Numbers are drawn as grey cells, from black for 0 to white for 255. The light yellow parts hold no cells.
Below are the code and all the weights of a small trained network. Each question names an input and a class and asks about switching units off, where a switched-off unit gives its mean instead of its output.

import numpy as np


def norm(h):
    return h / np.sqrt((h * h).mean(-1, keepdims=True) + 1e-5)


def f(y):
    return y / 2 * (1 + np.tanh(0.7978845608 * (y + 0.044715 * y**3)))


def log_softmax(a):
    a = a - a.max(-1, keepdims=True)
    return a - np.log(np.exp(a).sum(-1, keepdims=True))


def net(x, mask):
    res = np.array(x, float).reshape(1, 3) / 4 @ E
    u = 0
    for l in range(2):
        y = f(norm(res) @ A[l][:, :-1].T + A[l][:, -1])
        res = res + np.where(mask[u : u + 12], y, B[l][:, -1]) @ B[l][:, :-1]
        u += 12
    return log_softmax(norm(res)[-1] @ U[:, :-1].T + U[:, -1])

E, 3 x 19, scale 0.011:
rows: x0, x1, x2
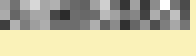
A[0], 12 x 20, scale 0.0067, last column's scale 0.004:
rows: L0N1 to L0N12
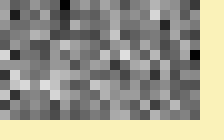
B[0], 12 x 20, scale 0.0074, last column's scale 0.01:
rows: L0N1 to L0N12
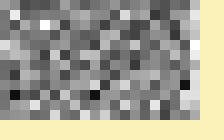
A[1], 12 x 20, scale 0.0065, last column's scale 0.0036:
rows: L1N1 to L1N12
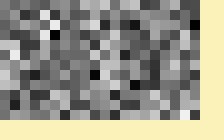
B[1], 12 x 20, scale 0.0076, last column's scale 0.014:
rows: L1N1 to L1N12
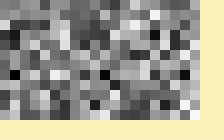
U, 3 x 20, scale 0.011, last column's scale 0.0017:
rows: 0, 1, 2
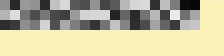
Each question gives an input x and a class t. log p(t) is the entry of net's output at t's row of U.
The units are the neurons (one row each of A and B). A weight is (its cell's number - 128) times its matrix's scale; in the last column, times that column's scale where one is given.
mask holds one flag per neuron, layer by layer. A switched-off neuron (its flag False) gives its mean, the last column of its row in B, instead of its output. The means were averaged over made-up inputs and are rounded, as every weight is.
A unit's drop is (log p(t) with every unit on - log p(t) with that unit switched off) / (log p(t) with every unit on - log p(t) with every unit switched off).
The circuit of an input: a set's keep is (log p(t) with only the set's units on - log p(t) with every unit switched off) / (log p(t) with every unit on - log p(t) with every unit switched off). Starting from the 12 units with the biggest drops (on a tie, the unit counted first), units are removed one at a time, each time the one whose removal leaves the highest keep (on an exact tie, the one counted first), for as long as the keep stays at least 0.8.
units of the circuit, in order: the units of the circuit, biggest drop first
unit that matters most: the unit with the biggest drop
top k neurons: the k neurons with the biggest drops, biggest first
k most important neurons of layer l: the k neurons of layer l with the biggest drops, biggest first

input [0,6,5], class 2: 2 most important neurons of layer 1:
(L1N4 L1N12)
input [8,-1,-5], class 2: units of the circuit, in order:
(L0N10 L1N11)
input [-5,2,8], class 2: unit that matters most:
L1N4
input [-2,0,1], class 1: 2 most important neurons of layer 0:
(L0N11 L0N10)
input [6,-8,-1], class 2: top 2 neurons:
(L0N10 L1N11)
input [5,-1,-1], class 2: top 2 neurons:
(L0N10 L1N11)
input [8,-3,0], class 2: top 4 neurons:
(L0N10 L1N11 L0N6 L0N2)
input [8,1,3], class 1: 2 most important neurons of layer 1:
(L1N8 L1N5)
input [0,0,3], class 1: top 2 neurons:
(L0N11 L0N10)
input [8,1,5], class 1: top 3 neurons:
(L1N6 L1N8 L1N5)
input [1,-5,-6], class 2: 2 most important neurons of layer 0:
(L0N10 L0N2)
